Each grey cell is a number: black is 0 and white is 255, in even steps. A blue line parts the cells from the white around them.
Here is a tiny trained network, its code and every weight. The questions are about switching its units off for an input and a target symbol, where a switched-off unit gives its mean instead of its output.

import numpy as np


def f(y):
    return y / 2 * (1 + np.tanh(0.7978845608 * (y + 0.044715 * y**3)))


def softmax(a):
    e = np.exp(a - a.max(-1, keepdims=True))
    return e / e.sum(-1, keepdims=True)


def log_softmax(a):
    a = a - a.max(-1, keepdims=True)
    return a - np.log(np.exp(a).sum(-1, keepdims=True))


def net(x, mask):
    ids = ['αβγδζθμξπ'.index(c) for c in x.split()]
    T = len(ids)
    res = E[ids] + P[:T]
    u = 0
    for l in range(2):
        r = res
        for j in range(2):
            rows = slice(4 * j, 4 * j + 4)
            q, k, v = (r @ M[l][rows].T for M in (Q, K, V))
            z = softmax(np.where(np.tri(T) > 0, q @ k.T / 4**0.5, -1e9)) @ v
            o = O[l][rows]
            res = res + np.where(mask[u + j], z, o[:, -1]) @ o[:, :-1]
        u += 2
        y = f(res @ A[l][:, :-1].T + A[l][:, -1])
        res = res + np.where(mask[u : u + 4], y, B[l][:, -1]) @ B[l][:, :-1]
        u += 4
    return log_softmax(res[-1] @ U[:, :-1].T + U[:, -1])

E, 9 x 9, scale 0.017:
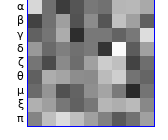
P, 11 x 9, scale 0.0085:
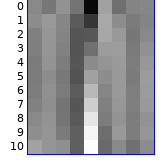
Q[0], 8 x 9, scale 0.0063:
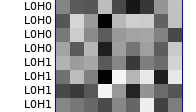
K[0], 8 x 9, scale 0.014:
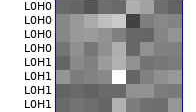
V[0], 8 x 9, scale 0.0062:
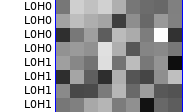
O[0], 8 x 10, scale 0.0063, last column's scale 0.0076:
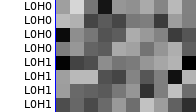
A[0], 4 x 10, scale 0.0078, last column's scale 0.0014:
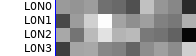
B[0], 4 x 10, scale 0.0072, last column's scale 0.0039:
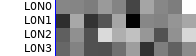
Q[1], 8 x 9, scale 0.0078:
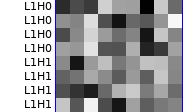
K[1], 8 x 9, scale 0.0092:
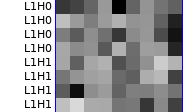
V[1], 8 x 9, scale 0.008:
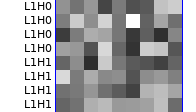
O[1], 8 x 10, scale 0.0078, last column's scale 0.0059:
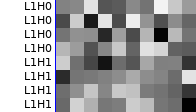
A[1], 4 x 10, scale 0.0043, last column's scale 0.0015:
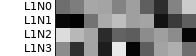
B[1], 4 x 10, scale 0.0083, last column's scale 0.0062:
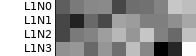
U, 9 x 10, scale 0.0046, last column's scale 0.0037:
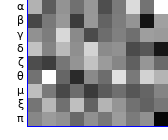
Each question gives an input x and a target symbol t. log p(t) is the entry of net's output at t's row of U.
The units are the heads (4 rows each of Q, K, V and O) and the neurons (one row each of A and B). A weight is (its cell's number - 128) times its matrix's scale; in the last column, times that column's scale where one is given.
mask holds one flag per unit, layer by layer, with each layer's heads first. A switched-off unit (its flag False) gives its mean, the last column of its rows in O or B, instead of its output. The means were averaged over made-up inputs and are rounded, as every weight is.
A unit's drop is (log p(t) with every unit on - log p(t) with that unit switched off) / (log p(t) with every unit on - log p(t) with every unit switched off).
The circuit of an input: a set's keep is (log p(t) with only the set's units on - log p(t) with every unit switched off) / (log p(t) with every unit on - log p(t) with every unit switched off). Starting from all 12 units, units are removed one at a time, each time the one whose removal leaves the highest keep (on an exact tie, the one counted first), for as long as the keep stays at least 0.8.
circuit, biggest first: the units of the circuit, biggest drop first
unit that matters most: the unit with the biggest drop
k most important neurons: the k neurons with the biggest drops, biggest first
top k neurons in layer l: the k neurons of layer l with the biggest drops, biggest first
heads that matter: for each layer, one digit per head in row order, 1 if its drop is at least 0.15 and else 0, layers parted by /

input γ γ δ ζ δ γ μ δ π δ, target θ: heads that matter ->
10 / 10
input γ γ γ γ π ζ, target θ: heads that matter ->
10 / 10
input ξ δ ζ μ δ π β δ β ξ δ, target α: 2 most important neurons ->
[L1N3, L0N2]
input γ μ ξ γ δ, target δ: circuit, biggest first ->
[L0H0, L1H0, L0H1, L1N3]
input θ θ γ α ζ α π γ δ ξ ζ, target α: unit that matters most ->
L0H0
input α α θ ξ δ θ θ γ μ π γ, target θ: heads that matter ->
10 / 00
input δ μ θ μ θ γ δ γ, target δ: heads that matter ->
01 / 10
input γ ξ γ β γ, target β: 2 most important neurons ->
[L0N2, L0N0]
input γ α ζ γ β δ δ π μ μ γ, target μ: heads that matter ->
10 / 11
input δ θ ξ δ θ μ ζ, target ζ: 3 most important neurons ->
[L1N1, L0N2, L0N1]
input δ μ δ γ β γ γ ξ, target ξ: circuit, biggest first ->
[L0H1, L1H0]
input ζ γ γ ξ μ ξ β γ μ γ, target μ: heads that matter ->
01 / 11
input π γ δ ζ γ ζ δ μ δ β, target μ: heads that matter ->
11 / 01
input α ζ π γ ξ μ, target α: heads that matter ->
10 / 11
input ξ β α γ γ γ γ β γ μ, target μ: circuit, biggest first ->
[L1H1, L0H1]
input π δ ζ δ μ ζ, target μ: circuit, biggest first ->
[L0H0, L1H1]
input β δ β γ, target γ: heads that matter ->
01 / 11
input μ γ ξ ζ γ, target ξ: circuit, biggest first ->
[L1H0, L0H1]
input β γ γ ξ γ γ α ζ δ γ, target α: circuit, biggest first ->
[L1H0, L0H1]
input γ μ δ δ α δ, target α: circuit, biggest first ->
[L1H0]
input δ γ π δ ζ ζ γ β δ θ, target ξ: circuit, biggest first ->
[L0H0, L1H0, L0H1]
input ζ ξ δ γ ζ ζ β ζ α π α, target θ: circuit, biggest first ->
[L0H0, L1H1, L0H1]
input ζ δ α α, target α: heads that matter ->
00 / 10
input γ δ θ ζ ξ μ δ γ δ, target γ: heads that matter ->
01 / 10
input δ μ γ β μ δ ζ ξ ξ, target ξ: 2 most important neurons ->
[L0N1, L0N2]
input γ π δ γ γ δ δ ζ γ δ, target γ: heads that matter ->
00 / 10
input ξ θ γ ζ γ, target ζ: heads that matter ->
01 / 11
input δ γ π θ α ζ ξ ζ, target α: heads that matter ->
11 / 10
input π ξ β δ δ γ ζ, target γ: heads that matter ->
01 / 10
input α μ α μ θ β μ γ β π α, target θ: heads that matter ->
10 / 10
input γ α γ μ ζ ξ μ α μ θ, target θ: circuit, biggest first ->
[L0H0, L1H1, L0N1]
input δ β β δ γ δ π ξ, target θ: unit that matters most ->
L0H1
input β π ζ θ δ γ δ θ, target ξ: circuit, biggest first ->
[L0H0, L1H0, L0N1]
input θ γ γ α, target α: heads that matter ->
01 / 10
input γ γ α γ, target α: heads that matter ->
00 / 10
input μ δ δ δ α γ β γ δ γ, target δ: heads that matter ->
00 / 10
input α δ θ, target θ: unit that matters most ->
L0N1
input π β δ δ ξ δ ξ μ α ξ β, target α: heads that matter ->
10 / 10
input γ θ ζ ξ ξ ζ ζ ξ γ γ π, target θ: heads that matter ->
10 / 00
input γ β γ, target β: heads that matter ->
11 / 10
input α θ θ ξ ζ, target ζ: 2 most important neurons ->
[L1N1, L0N1]
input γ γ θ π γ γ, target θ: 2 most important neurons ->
[L0N2, L0N1]
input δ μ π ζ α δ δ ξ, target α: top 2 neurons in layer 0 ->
[L0N2, L0N0]
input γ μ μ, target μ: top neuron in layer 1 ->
[L1N2]
